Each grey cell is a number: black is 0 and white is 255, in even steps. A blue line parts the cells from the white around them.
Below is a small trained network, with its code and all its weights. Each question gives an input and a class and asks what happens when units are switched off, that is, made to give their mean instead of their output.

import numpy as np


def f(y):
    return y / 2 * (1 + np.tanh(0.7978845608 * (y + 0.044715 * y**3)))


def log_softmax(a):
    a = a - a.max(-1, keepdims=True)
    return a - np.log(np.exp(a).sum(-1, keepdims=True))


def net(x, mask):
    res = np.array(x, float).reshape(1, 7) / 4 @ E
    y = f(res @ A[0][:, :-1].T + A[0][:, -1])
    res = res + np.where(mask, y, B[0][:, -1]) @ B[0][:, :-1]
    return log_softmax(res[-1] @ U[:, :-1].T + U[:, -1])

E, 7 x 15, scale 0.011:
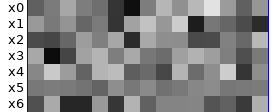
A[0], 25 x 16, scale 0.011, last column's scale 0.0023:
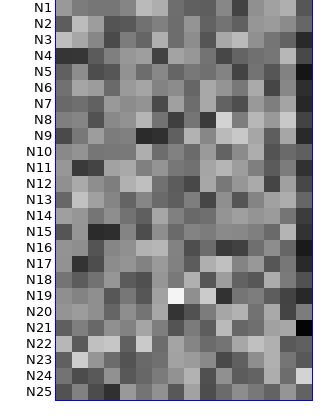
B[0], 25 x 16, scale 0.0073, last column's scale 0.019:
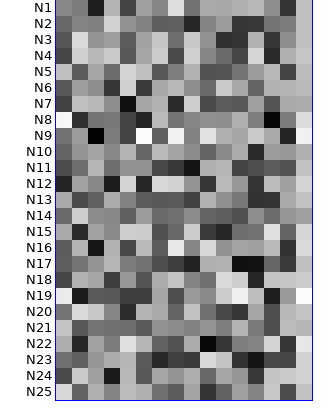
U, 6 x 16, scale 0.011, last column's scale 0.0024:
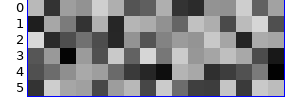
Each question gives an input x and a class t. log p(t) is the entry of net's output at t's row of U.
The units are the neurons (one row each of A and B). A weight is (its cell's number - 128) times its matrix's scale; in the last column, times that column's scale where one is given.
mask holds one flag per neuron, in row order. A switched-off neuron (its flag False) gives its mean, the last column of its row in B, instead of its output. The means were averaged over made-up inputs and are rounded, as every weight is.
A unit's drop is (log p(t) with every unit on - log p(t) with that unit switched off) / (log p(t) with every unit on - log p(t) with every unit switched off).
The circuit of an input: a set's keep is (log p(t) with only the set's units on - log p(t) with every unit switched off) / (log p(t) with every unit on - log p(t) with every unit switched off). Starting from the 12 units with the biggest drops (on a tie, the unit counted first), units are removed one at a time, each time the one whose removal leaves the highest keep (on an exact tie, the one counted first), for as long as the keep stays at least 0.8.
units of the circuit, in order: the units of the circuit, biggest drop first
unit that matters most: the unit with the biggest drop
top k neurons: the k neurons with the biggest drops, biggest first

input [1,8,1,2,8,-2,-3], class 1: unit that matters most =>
N12
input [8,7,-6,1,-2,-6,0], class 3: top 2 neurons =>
(N9; N8)
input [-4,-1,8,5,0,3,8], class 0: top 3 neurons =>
(N15; N5; N25)
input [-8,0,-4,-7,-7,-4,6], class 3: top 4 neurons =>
(N16; N1; N12; N22)
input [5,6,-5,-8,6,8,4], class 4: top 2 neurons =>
(N23; N2)
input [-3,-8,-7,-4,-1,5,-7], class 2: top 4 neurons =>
(N8; N13; N15; N21)
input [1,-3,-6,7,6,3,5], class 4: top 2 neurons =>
(N17; N11)
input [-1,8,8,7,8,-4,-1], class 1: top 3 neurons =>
(N12; N6; N10)
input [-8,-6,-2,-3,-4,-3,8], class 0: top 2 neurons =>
(N15; N25)
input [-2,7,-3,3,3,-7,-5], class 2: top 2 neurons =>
(N19; N15)
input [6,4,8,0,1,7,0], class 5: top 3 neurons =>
(N4; N7; N16)
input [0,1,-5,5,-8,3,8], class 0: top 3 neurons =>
(N15; N25; N5)
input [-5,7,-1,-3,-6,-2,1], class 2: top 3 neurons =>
(N19; N12; N6)
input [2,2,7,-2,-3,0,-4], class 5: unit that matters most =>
N4
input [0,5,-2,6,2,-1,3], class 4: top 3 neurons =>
(N17; N11; N8)
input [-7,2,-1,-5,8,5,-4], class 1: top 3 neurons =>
(N12; N9; N6)
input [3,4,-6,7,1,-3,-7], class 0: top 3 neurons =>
(N22; N23; N2)
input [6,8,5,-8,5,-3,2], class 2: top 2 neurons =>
(N19; N17)
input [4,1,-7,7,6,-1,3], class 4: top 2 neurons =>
(N17; N11)
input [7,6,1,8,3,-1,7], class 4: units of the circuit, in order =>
(N17)
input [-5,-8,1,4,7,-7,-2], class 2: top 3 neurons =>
(N8; N24; N18)
